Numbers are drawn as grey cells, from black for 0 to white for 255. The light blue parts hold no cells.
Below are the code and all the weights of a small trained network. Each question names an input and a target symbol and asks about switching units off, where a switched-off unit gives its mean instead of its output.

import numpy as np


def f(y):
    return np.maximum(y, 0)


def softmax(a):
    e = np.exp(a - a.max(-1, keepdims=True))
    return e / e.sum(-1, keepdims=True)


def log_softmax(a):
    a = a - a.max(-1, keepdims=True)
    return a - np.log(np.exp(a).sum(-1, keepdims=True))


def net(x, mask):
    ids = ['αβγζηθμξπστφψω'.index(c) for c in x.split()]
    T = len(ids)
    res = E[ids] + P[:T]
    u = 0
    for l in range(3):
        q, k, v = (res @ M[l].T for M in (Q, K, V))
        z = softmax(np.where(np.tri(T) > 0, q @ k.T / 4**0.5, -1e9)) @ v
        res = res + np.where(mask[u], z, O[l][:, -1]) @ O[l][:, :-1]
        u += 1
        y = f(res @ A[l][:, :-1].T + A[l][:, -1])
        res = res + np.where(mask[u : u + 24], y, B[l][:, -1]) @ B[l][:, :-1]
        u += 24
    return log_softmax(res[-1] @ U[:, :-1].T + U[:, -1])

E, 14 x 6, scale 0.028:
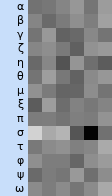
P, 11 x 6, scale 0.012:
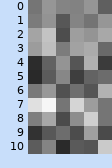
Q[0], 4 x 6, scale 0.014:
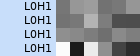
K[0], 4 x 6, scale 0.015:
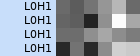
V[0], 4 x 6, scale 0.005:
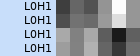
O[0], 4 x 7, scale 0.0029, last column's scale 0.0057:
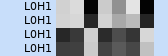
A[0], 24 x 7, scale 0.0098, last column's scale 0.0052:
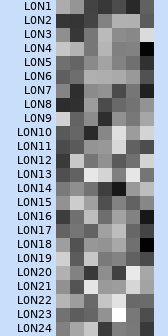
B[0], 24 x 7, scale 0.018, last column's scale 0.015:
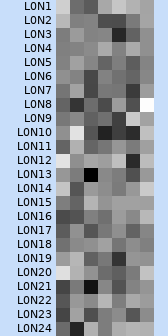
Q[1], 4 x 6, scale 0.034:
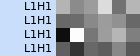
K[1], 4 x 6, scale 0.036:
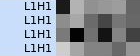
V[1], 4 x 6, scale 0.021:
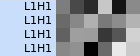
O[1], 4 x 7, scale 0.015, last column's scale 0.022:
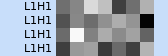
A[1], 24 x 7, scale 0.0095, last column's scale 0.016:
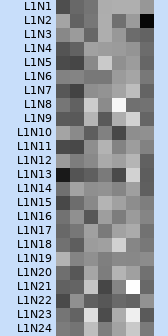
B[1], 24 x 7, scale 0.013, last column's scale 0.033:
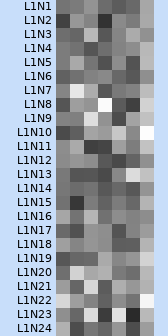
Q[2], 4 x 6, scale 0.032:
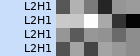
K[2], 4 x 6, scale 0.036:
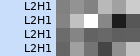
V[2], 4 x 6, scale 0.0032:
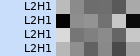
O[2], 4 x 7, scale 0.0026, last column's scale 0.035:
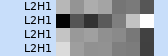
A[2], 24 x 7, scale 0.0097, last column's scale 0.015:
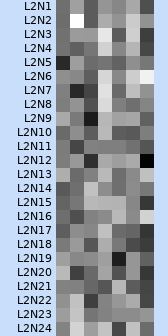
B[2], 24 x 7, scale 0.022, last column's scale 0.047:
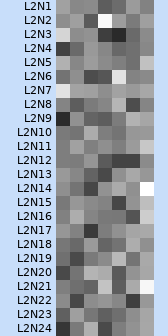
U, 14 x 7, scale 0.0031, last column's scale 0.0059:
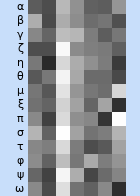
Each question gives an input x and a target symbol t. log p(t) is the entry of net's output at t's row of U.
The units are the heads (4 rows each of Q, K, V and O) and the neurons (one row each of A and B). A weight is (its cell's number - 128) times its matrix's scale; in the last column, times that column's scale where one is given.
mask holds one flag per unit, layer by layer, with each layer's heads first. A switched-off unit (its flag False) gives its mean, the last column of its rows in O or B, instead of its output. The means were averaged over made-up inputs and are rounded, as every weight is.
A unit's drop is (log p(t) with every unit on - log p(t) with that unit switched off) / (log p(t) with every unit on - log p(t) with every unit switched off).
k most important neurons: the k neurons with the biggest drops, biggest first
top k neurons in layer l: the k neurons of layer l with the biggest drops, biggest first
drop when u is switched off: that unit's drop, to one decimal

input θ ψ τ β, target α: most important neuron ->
L0N8
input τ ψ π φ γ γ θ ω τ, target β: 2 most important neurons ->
L0N8, L0N1
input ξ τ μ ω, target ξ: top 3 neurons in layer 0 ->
L0N8, L0N20, L0N12
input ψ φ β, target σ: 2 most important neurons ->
L0N8, L2N7
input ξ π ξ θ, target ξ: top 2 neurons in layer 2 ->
L2N9, L2N20
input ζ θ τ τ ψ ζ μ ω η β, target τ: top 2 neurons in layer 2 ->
L2N14, L2N23
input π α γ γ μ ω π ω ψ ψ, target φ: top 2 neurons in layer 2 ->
L2N6, L2N21
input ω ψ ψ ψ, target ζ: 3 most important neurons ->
L0N8, L2N24, L0N12
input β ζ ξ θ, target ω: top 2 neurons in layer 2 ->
L2N3, L2N24
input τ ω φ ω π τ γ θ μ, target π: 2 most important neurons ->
L0N8, L0N13
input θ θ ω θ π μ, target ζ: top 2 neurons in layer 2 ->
L2N24, L2N19
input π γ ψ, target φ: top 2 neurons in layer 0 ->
L0N8, L0N13
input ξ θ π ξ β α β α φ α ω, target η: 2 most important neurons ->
L0N13, L2N19
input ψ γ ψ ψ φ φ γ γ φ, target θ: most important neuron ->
L0N8
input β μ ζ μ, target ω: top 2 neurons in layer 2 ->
L2N3, L2N24
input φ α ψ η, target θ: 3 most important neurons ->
L0N8, L0N12, L2N24
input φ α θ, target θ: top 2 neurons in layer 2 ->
L2N24, L2N2
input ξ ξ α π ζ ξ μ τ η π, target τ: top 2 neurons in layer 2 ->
L2N14, L2N23
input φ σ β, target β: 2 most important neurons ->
L0N1, L0N21
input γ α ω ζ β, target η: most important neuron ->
L0N13
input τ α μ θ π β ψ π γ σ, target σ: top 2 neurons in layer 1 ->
L1N23, L1N21
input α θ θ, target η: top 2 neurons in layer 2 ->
L2N19, L2N14
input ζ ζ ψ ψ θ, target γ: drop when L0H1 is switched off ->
0.9
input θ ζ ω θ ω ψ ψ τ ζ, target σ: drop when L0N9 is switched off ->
0.1
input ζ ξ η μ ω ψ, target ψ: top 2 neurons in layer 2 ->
L2N20, L2N14
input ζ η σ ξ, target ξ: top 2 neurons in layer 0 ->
L0N1, L0N12
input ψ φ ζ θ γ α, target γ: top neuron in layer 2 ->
L2N2
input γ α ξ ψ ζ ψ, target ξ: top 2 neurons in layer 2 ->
L2N9, L2N20
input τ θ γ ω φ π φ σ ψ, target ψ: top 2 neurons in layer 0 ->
L0N1, L0N7
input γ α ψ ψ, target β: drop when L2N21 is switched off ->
0.2
